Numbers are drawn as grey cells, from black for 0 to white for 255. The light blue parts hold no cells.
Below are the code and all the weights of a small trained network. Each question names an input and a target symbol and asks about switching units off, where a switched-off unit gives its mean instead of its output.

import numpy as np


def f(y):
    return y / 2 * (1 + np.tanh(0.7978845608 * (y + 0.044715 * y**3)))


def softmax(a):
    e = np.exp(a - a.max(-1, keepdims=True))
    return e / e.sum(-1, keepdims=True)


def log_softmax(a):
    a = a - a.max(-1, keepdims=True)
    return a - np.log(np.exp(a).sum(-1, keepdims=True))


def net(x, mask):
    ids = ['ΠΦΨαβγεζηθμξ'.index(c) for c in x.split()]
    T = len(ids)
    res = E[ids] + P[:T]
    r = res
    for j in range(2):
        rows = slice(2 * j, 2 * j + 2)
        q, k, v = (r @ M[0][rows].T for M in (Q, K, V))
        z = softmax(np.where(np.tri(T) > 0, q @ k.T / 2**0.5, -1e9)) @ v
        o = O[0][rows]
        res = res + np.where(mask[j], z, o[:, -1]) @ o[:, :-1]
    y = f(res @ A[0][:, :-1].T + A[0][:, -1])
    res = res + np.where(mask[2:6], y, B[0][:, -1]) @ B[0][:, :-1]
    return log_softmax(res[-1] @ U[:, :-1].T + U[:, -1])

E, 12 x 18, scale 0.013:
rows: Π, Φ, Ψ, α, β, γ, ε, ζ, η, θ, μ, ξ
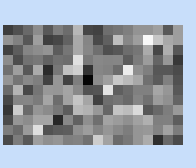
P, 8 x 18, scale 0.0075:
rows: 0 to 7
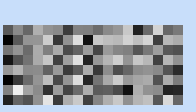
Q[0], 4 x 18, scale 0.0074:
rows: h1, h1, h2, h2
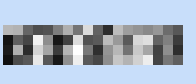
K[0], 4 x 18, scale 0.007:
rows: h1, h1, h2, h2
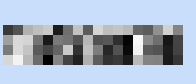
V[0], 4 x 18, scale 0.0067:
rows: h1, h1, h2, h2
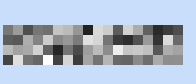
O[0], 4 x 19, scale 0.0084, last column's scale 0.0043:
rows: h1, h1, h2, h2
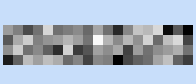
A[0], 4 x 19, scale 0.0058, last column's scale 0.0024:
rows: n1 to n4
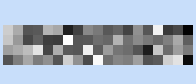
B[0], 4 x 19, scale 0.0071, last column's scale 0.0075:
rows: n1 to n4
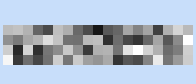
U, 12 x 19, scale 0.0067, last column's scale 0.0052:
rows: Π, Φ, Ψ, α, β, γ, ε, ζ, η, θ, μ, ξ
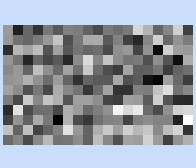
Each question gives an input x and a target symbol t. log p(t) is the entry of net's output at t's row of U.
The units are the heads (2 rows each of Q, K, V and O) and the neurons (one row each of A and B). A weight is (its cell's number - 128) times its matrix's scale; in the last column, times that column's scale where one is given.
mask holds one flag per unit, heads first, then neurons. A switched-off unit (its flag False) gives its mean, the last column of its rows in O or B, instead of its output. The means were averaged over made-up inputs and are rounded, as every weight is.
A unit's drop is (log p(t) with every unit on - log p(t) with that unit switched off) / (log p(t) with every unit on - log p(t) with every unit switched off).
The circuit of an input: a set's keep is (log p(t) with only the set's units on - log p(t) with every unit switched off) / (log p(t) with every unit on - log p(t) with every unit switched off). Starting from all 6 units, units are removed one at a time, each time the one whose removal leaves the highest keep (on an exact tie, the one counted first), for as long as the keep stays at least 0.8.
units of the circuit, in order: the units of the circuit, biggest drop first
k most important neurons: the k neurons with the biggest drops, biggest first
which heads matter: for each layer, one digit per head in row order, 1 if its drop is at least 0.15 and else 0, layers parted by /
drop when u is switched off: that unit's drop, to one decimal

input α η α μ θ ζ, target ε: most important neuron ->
[n4]
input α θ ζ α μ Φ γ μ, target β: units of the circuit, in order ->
[h2; h1; n2; n1]
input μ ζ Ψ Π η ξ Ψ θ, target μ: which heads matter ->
10
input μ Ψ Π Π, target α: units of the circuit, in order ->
[h1; h2]
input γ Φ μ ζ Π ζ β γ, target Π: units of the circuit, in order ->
[h1; n1]
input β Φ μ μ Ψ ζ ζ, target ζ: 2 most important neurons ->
[n3; n1]
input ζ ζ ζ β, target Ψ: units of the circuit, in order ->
[h2; h1]
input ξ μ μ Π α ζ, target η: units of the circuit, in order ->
[h2; n4]
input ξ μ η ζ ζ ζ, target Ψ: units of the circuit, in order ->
[h1; n3]
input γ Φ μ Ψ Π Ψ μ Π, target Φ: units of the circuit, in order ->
[h2; n2; n4; h1]
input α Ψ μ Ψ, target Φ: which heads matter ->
01
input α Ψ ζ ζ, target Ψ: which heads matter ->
11
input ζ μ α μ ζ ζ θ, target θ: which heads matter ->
01
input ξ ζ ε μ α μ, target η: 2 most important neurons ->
[n4; n2]
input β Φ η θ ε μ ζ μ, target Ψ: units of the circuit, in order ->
[h1; n3]
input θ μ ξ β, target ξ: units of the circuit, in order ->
[h1]
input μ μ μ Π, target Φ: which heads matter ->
01
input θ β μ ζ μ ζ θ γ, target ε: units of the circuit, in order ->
[h2; n4]
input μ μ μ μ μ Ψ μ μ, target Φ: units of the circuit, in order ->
[h2; n2; n4; n3]
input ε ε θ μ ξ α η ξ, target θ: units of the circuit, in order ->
[h1; h2; n4]
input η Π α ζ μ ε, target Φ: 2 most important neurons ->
[n2; n4]
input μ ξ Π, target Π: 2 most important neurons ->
[n1; n3]
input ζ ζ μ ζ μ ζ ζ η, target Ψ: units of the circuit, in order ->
[h2; h1]
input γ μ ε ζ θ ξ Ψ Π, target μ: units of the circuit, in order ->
[h1]
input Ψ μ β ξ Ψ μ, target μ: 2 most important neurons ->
[n4; n2]
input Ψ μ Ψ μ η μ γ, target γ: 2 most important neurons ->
[n1; n2]
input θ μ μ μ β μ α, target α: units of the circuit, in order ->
[h2]
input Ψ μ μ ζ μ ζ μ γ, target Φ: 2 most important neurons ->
[n2; n4]
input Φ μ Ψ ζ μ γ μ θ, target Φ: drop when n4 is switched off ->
0.3
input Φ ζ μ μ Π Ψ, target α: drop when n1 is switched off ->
0.1
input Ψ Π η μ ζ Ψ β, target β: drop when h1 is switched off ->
0.5
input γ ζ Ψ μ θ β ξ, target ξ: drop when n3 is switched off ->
0.0
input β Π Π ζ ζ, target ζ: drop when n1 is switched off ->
0.0
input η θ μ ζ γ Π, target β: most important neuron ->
[n2]
